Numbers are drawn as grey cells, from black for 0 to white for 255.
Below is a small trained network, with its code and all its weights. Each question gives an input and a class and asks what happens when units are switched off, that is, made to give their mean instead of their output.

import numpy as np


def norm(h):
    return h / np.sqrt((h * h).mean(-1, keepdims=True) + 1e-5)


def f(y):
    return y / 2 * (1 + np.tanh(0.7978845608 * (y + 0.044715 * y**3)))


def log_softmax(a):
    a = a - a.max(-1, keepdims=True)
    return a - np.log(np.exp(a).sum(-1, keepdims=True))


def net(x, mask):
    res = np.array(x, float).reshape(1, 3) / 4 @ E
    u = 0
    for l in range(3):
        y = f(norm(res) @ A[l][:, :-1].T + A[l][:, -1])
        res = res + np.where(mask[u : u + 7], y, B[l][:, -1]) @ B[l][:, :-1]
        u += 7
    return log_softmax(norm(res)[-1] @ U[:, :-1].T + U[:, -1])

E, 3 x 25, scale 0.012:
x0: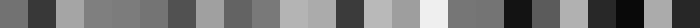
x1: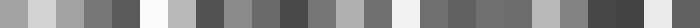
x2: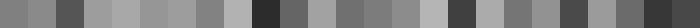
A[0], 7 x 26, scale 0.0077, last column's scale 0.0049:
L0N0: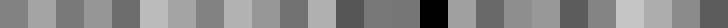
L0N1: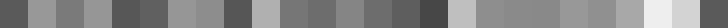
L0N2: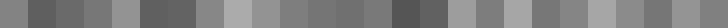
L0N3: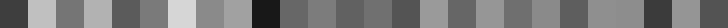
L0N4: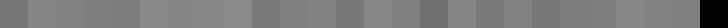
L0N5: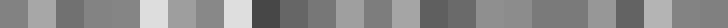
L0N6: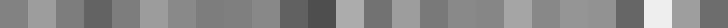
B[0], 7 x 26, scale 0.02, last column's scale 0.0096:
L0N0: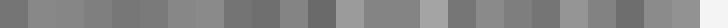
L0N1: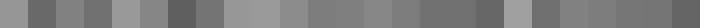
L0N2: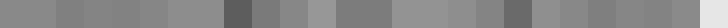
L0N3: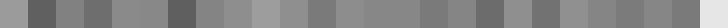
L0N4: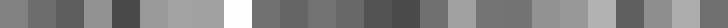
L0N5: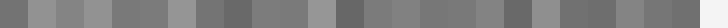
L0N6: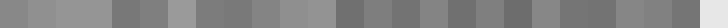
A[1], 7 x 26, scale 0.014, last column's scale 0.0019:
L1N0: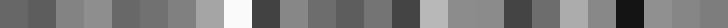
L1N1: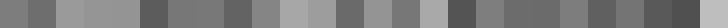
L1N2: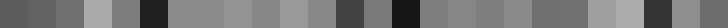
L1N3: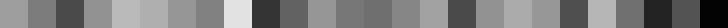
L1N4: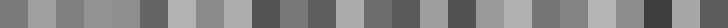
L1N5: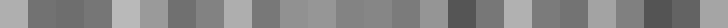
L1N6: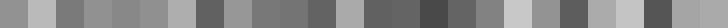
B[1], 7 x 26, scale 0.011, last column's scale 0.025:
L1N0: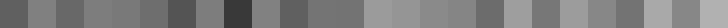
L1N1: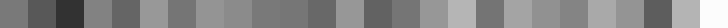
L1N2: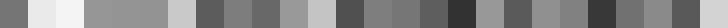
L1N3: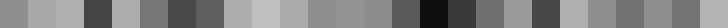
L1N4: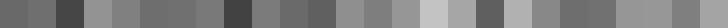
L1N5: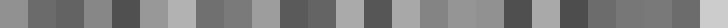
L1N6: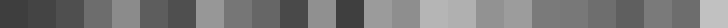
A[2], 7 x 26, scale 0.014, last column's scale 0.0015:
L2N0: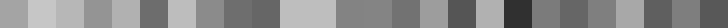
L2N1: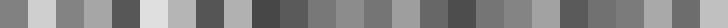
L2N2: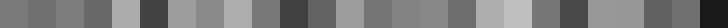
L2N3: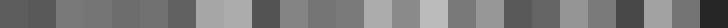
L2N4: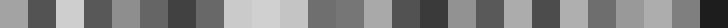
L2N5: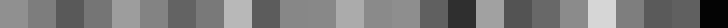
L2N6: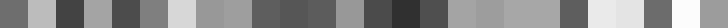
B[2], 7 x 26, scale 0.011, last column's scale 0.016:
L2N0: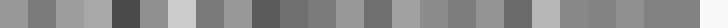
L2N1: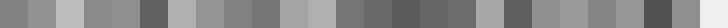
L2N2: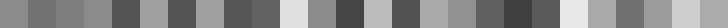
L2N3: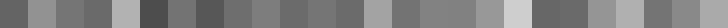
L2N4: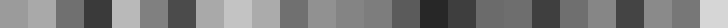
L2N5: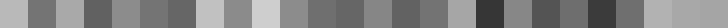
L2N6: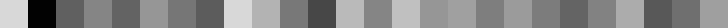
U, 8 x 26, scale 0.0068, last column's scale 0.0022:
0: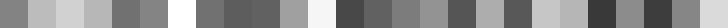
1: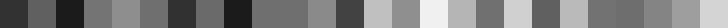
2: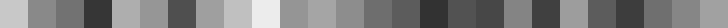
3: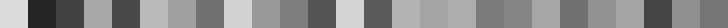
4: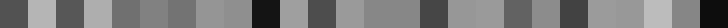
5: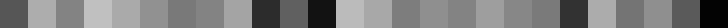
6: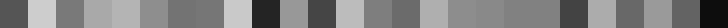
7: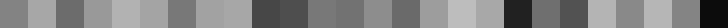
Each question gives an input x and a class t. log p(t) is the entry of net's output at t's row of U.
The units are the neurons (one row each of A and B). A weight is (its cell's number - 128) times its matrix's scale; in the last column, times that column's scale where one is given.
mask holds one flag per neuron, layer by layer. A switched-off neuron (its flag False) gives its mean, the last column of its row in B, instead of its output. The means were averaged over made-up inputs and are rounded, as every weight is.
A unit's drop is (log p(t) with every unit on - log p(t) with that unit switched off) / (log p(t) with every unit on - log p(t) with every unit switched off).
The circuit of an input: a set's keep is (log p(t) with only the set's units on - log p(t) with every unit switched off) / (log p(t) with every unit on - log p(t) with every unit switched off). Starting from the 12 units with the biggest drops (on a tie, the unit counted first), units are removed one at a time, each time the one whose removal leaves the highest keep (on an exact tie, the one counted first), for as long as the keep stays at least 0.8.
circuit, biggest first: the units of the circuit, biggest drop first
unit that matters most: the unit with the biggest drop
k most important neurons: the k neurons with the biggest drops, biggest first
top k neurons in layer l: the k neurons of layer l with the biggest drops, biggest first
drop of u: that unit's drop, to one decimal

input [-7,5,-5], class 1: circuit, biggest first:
L1N6
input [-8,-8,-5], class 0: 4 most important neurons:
L1N2, L1N1, L0N2, L1N0
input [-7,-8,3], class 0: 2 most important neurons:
L1N2, L1N1
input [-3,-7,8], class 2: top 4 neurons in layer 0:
L0N3, L0N5, L0N6, L0N0
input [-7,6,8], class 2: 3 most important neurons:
L1N3, L0N3, L1N1
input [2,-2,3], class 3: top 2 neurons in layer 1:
L1N5, L1N1
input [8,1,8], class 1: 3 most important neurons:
L1N0, L0N1, L1N1
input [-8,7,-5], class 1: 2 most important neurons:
L1N6, L1N2
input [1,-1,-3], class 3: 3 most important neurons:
L1N3, L1N5, L0N3
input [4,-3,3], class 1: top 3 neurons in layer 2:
L2N1, L2N0, L2N4
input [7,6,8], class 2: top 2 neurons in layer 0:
L0N0, L0N2
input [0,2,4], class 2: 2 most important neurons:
L1N3, L0N0
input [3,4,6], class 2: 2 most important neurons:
L1N3, L1N2
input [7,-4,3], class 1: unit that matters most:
L1N0
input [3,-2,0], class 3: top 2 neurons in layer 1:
L1N1, L1N6
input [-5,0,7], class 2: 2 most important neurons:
L1N3, L0N3
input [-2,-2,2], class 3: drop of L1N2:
0.7
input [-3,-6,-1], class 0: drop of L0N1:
0.0
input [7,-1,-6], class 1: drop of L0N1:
0.1
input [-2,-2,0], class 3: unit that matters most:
L1N2
